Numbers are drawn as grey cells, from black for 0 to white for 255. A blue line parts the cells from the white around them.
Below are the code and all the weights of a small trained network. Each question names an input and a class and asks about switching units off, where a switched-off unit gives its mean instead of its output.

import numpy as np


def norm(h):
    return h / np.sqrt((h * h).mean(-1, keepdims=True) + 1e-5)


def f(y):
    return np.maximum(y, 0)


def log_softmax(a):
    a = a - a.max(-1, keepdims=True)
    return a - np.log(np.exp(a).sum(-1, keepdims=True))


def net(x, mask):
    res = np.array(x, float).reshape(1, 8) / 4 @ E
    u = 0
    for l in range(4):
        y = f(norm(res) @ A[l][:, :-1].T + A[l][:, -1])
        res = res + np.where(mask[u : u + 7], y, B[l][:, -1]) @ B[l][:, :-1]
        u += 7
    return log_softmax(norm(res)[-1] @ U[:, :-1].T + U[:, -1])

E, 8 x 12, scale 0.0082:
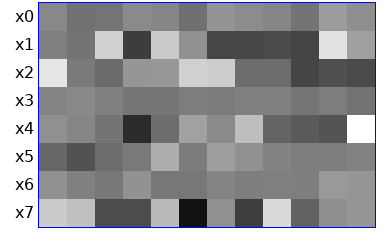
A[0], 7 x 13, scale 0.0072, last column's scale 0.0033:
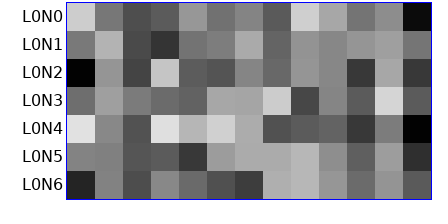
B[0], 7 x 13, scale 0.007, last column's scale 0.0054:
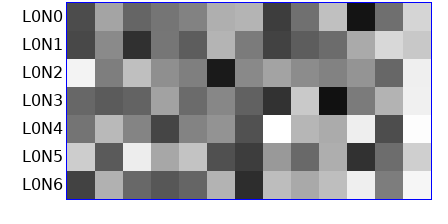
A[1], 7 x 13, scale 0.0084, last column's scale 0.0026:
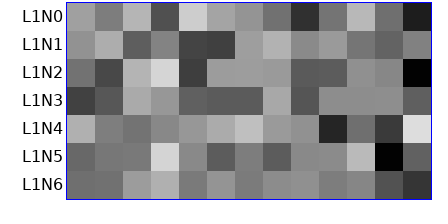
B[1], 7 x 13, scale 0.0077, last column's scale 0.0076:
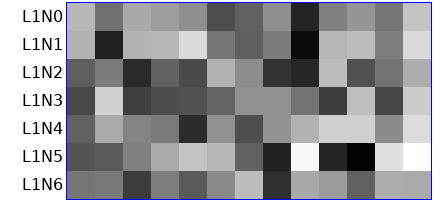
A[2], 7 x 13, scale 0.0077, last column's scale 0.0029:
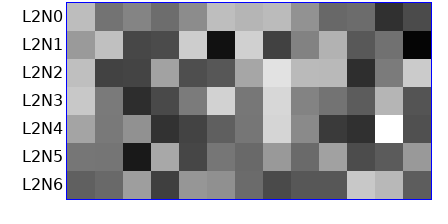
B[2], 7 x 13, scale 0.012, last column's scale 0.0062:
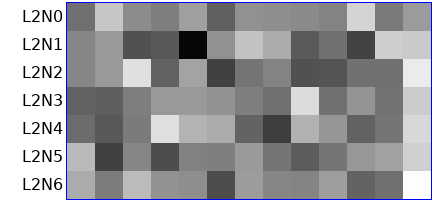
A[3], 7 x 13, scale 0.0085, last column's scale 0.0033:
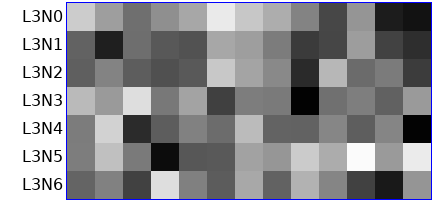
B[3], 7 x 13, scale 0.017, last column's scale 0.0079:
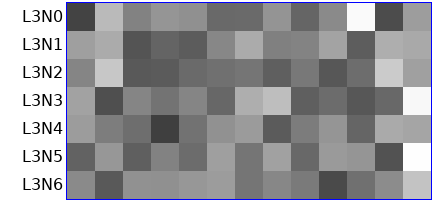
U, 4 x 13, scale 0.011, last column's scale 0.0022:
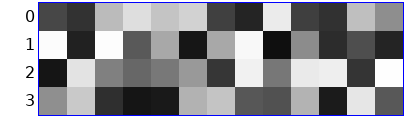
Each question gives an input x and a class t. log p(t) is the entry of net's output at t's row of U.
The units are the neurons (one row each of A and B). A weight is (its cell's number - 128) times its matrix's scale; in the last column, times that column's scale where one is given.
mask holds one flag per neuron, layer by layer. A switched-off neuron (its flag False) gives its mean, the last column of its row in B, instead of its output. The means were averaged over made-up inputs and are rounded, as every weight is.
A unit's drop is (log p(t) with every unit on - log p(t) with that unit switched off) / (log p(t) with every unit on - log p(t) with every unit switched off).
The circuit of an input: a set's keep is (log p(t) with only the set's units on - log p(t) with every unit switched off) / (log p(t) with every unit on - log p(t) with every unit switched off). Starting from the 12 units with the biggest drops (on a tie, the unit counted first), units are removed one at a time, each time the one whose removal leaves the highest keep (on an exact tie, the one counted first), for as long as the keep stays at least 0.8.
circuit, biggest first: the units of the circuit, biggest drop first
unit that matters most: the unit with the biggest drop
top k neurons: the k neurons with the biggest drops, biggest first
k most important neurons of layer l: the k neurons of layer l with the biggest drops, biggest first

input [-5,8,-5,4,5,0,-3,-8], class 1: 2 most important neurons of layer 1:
L1N0, L1N4
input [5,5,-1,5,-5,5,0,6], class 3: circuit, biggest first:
L2N1, L1N1
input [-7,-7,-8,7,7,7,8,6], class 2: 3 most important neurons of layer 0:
L0N6, L0N1, L0N2
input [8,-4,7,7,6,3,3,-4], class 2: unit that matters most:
L0N4
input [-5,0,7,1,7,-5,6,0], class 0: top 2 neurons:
L2N4, L0N3
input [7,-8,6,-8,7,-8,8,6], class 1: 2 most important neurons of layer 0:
L0N5, L0N4
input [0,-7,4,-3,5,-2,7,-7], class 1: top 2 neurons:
L0N5, L2N2
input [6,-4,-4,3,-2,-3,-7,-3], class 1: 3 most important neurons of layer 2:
L2N3, L2N1, L2N0
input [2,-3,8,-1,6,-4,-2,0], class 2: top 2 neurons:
L0N4, L1N5
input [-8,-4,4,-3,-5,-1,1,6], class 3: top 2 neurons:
L0N0, L2N1
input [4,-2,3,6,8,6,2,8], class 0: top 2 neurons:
L2N4, L2N3
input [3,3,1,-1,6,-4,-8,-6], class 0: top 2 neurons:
L0N3, L2N4
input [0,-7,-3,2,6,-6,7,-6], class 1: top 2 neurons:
L1N5, L0N5
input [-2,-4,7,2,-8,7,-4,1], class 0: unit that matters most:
L1N5
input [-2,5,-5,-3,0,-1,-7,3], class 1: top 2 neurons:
L2N6, L3N3
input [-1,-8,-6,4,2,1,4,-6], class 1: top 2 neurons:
L0N2, L2N2
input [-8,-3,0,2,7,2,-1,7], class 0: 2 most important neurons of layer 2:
L2N4, L2N3
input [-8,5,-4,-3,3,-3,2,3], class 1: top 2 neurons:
L2N6, L1N5
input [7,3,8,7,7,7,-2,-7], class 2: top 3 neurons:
L1N5, L3N0, L0N4
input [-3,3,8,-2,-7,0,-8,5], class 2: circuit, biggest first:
L3N0
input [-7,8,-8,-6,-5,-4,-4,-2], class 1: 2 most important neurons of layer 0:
L0N4, L0N3
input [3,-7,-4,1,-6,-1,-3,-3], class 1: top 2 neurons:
L0N2, L2N2
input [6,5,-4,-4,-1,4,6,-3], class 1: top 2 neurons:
L3N3, L2N6
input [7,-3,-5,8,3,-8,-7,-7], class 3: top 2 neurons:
L1N2, L0N4
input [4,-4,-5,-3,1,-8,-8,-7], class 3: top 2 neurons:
L1N2, L0N4
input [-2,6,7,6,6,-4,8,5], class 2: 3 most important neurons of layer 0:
L0N4, L0N5, L0N3
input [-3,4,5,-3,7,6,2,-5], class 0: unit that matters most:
L0N3
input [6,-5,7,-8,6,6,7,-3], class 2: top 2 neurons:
L0N4, L1N5
